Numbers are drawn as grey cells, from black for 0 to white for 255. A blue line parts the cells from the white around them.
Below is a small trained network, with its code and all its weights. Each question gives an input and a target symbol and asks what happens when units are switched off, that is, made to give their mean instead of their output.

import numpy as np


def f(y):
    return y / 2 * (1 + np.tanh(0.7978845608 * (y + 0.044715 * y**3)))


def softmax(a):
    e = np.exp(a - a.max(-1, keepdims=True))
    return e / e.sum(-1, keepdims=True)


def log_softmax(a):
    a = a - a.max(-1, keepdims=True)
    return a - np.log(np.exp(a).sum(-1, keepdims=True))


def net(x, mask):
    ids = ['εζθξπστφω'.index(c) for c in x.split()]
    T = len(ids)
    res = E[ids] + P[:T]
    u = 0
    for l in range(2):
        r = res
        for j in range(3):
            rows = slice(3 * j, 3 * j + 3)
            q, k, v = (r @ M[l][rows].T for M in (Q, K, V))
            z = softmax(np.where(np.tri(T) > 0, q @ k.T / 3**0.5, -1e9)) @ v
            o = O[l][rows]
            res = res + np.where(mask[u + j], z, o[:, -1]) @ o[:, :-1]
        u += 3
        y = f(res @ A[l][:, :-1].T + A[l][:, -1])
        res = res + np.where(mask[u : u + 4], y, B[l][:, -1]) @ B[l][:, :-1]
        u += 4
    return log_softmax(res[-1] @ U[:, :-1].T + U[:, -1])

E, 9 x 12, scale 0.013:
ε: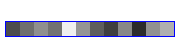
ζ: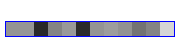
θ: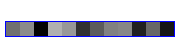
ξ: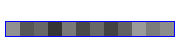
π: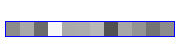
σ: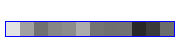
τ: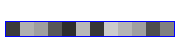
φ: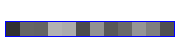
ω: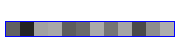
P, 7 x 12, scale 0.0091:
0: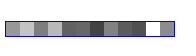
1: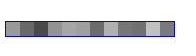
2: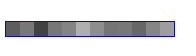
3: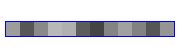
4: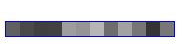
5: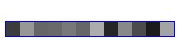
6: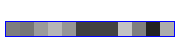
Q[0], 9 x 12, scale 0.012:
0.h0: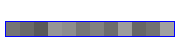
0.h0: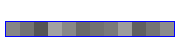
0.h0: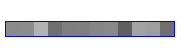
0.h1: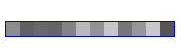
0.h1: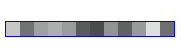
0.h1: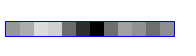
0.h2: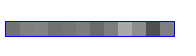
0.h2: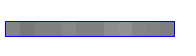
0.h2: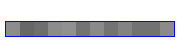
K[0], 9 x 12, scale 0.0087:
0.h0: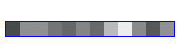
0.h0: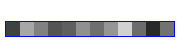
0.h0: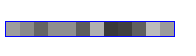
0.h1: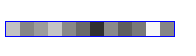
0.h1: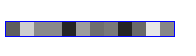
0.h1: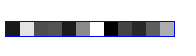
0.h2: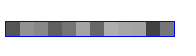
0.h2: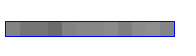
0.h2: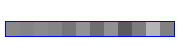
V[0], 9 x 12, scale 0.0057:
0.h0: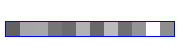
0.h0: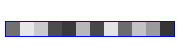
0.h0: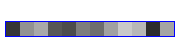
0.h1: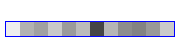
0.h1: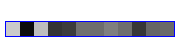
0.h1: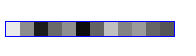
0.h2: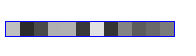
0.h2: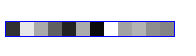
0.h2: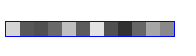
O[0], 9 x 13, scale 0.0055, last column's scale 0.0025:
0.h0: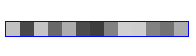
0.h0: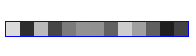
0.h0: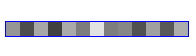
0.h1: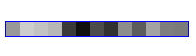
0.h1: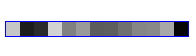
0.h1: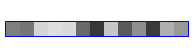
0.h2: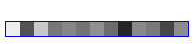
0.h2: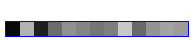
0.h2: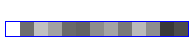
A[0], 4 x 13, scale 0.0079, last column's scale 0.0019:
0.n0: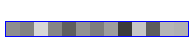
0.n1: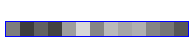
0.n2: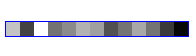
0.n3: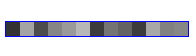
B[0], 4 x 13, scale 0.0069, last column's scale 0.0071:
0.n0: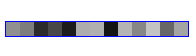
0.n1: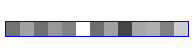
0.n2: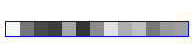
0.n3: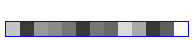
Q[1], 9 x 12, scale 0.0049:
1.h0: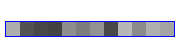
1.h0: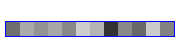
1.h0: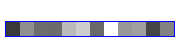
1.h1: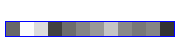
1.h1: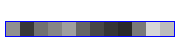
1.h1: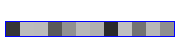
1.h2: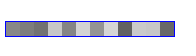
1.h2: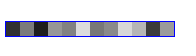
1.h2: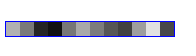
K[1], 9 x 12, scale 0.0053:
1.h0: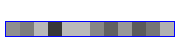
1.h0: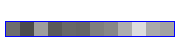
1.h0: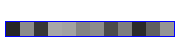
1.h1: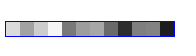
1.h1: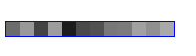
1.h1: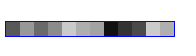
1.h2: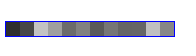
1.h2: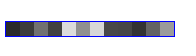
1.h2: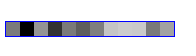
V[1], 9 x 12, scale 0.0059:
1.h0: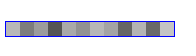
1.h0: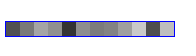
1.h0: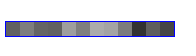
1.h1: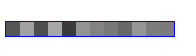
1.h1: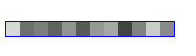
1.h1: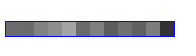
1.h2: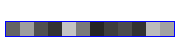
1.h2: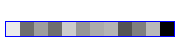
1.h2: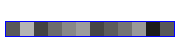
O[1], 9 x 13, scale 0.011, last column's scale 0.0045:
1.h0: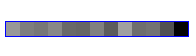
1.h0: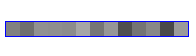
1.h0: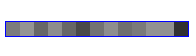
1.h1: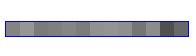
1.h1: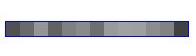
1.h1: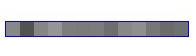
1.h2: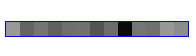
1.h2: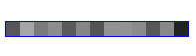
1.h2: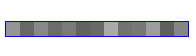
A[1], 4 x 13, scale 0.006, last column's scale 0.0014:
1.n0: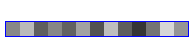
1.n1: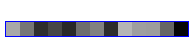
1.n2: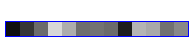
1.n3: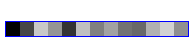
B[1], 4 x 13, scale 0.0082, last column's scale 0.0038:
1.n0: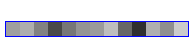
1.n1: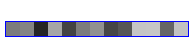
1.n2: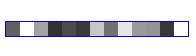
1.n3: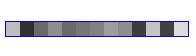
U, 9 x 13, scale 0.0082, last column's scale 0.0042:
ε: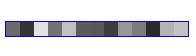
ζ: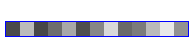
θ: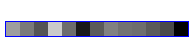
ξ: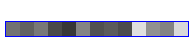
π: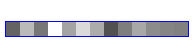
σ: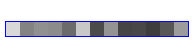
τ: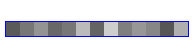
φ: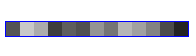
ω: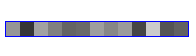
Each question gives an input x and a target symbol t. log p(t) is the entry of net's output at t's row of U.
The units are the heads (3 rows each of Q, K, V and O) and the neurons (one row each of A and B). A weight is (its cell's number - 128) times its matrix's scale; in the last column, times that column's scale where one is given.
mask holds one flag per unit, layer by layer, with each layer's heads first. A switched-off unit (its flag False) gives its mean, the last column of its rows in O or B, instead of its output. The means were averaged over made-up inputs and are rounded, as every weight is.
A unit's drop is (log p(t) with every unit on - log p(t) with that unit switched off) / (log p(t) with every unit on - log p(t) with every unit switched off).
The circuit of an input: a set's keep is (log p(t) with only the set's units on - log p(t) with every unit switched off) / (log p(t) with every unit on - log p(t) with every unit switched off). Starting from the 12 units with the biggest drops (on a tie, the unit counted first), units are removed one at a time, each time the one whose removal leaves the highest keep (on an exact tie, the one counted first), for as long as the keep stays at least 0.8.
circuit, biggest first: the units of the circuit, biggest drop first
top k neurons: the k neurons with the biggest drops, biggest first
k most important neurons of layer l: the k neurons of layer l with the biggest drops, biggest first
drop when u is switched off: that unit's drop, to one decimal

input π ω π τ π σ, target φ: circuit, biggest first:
0.n2; 0.h0; 1.h2
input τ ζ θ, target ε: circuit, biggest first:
0.h0; 0.h1; 1.h1
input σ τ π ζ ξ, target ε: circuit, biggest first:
0.h1; 0.h0
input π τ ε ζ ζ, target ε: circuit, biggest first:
0.h0; 0.h1
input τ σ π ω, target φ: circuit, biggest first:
0.h0; 0.n2; 1.h2
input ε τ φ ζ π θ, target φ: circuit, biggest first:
0.h0; 1.h2
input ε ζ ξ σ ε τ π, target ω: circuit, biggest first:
0.h0; 1.h2
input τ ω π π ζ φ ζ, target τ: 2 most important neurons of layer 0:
0.n1; 0.n2
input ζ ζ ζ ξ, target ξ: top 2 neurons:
0.n0; 1.n1
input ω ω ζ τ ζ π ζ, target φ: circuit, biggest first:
0.h0; 0.h1; 1.h2
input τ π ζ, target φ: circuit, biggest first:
0.h0; 1.h2
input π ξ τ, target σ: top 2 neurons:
0.n3; 0.n1
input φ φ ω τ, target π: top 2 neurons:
0.n3; 0.n1
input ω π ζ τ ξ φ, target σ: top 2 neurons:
0.n2; 0.n1
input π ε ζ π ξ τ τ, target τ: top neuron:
0.n3
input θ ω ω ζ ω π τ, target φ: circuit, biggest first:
0.n3; 0.h2; 0.h1
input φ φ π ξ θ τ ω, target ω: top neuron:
0.n3
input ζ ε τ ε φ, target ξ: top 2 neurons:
0.n2; 1.n1
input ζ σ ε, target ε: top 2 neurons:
0.n3; 0.n1
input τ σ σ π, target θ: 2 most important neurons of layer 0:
0.n2; 0.n3
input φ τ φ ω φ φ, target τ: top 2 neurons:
0.n1; 0.n2
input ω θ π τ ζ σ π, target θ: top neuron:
0.n2
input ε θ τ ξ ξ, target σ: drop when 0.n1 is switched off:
0.1
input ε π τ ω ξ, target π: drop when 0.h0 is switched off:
0.7
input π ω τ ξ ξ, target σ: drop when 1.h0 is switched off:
0.0
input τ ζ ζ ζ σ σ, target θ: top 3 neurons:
0.n2; 1.n1; 0.n3
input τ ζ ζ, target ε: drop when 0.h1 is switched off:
0.6
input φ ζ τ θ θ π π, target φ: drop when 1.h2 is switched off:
0.2
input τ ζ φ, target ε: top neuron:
0.n2
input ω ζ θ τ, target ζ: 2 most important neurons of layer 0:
0.n3; 0.n1
